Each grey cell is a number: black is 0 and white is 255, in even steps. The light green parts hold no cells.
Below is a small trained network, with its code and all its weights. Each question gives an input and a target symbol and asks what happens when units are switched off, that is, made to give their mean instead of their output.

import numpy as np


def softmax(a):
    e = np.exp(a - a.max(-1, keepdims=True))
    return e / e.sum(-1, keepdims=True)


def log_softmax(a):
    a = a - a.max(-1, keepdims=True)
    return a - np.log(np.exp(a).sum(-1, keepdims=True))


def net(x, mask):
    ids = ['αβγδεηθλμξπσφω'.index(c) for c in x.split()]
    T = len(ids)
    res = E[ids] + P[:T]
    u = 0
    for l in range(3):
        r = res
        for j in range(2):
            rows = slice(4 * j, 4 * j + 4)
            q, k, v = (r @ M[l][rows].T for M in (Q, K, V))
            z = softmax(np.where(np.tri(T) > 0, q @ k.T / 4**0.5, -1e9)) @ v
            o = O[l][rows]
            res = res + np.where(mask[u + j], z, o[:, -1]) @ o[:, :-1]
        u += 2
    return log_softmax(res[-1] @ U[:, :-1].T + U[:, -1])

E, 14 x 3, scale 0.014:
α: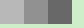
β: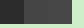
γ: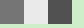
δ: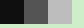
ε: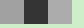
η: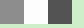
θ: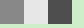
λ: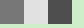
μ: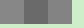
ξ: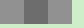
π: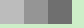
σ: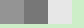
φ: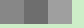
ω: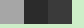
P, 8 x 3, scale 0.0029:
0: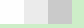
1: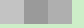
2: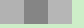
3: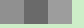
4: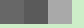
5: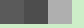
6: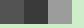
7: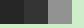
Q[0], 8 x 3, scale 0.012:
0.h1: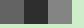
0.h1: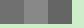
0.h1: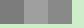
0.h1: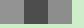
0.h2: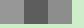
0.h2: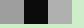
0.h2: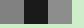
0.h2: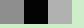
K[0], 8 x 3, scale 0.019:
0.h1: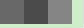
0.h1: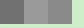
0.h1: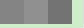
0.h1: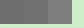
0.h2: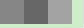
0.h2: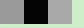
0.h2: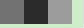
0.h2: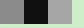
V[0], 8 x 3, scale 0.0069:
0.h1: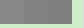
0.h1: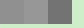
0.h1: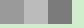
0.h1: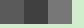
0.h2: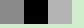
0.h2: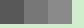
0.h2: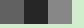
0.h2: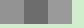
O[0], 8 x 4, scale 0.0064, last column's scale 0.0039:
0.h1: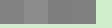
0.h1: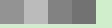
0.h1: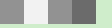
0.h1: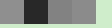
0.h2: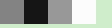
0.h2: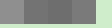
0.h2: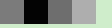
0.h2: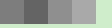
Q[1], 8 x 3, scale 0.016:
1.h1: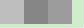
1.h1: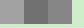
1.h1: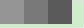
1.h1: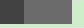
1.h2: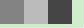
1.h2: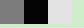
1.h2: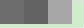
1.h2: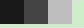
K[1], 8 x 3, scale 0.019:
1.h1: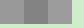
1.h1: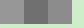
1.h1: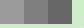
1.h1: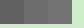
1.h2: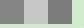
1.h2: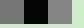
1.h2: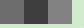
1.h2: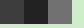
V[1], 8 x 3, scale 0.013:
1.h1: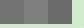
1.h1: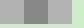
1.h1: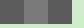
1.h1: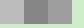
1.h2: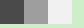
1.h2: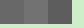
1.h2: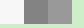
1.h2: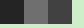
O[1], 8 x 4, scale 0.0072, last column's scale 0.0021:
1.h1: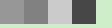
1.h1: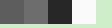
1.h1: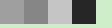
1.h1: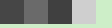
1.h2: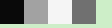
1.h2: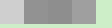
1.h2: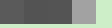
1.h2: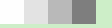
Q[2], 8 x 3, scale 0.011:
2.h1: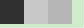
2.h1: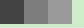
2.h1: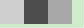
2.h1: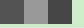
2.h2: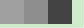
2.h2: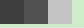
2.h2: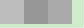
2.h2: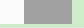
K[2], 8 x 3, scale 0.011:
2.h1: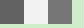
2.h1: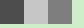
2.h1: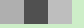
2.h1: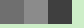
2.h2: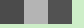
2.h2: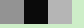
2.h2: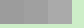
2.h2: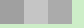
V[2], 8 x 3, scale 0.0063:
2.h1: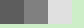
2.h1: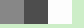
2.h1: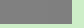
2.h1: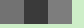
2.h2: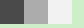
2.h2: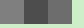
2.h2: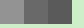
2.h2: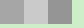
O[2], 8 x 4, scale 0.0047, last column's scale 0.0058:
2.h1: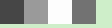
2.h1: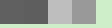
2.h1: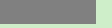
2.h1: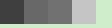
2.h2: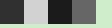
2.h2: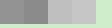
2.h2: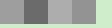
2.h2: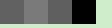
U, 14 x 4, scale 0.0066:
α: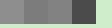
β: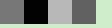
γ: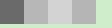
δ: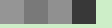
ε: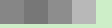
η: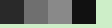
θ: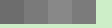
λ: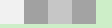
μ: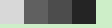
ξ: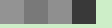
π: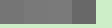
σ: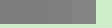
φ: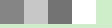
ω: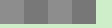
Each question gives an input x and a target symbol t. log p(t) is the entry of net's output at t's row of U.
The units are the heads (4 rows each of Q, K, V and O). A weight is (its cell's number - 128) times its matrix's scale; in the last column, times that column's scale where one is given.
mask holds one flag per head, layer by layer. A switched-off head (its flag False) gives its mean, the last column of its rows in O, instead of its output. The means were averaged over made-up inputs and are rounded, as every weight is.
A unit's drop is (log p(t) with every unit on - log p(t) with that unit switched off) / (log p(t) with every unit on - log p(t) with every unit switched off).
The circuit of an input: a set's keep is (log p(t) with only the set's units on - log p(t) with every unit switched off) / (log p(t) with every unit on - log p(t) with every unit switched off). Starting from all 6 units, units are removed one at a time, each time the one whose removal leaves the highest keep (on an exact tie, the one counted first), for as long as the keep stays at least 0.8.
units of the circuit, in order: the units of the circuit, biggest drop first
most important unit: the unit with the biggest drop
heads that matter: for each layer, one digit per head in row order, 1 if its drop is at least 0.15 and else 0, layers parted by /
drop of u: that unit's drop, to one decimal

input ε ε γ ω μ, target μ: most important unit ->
1.h2
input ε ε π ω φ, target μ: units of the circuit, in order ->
(1.h2, 2.h1, 0.h2)
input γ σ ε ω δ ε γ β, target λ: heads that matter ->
00 / 11 / 00
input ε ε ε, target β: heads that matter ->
01 / 01 / 01
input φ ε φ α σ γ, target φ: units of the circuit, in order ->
(0.h2, 2.h2, 2.h1)
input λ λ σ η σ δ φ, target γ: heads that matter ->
00 / 01 / 10
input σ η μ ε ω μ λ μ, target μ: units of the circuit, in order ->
(1.h2, 2.h1, 0.h1)
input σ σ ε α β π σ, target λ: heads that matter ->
10 / 01 / 00
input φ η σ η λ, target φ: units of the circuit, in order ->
(0.h2, 0.h1)
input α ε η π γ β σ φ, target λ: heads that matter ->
00 / 01 / 00
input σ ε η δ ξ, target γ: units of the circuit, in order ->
(1.h2, 2.h1)
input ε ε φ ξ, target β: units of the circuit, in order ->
(1.h2, 2.h2, 0.h2)
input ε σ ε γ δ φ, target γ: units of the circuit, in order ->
(1.h2, 2.h1)
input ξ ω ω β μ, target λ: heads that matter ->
10 / 11 / 00
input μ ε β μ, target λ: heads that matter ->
10 / 01 / 00
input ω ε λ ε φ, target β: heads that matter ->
01 / 01 / 01
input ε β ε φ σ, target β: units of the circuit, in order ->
(0.h2, 1.h2, 2.h2)
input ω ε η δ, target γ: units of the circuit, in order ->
(1.h2)
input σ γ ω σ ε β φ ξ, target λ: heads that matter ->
10 / 11 / 00
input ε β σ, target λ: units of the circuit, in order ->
(1.h2)
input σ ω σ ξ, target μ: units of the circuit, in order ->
(1.h2, 2.h1)
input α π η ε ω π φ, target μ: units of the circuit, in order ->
(1.h2, 2.h1, 0.h1)
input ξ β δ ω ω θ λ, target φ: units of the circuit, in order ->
(0.h2, 2.h1)
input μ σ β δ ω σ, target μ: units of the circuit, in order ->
(1.h2, 0.h2, 2.h1)
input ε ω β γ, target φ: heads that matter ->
01 / 00 / 01
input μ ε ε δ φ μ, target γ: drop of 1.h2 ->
1.2
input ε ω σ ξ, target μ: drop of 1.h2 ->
0.9
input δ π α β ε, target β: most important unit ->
0.h2
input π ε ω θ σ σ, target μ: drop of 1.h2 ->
1.0
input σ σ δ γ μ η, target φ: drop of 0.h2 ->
0.5
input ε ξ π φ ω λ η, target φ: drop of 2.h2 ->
0.2
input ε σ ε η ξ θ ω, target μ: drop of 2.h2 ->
0.0
